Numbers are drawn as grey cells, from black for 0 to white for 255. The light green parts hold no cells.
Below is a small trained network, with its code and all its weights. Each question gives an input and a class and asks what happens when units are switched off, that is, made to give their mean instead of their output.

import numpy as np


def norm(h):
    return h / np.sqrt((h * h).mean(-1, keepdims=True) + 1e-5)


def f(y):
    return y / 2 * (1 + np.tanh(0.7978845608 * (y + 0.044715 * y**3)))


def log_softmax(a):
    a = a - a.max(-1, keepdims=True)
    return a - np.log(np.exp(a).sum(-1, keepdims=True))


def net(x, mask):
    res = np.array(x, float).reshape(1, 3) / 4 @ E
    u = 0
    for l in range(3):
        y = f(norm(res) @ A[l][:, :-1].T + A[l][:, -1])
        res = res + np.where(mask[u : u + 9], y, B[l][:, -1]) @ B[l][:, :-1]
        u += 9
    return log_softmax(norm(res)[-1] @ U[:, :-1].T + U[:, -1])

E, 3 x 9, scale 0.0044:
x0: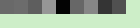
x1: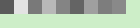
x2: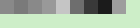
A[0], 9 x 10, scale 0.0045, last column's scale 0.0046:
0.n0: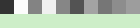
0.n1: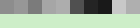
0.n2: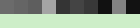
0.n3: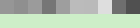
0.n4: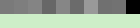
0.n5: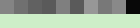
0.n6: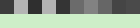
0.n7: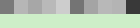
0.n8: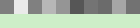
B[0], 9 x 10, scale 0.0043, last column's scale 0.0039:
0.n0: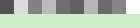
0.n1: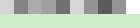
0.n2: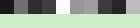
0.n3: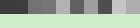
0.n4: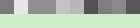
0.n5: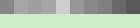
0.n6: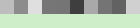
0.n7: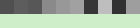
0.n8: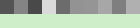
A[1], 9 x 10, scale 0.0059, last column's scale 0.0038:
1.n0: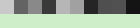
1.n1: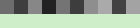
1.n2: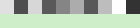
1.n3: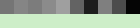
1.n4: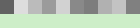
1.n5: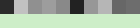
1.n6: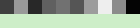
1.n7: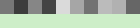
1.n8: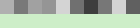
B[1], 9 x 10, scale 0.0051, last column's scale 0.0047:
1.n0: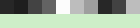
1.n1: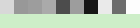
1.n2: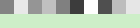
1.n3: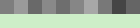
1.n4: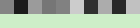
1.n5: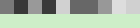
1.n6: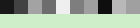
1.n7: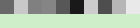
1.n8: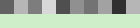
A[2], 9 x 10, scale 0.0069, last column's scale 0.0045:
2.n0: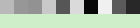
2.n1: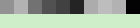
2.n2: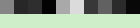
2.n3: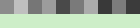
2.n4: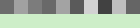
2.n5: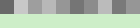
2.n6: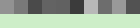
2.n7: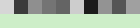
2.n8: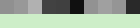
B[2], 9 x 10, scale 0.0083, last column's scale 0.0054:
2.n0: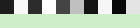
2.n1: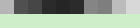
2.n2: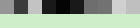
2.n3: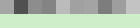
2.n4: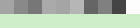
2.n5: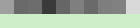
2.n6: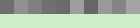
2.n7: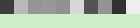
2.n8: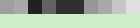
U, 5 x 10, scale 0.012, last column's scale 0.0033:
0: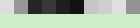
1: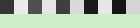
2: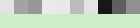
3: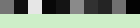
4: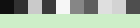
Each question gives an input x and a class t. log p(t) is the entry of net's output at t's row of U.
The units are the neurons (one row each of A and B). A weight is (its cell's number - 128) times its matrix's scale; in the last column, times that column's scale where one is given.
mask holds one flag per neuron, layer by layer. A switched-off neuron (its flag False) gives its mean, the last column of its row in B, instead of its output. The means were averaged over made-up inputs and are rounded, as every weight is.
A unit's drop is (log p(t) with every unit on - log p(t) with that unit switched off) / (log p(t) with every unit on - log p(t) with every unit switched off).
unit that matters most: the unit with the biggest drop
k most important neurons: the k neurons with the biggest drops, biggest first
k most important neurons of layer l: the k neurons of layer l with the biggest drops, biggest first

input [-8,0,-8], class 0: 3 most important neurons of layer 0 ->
(0.n0, 0.n8, 0.n2)
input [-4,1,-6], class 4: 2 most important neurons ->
(1.n6, 0.n1)
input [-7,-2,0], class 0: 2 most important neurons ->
(1.n7, 0.n1)
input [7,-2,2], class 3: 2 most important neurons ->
(0.n2, 2.n2)
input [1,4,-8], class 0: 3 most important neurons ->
(1.n0, 0.n2, 0.n6)
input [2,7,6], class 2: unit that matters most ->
1.n1
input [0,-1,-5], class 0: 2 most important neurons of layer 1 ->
(1.n4, 1.n6)
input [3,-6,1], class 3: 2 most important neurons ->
(2.n2, 1.n0)
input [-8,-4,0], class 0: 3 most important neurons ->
(1.n7, 0.n1, 1.n6)
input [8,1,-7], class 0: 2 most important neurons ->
(1.n4, 0.n7)
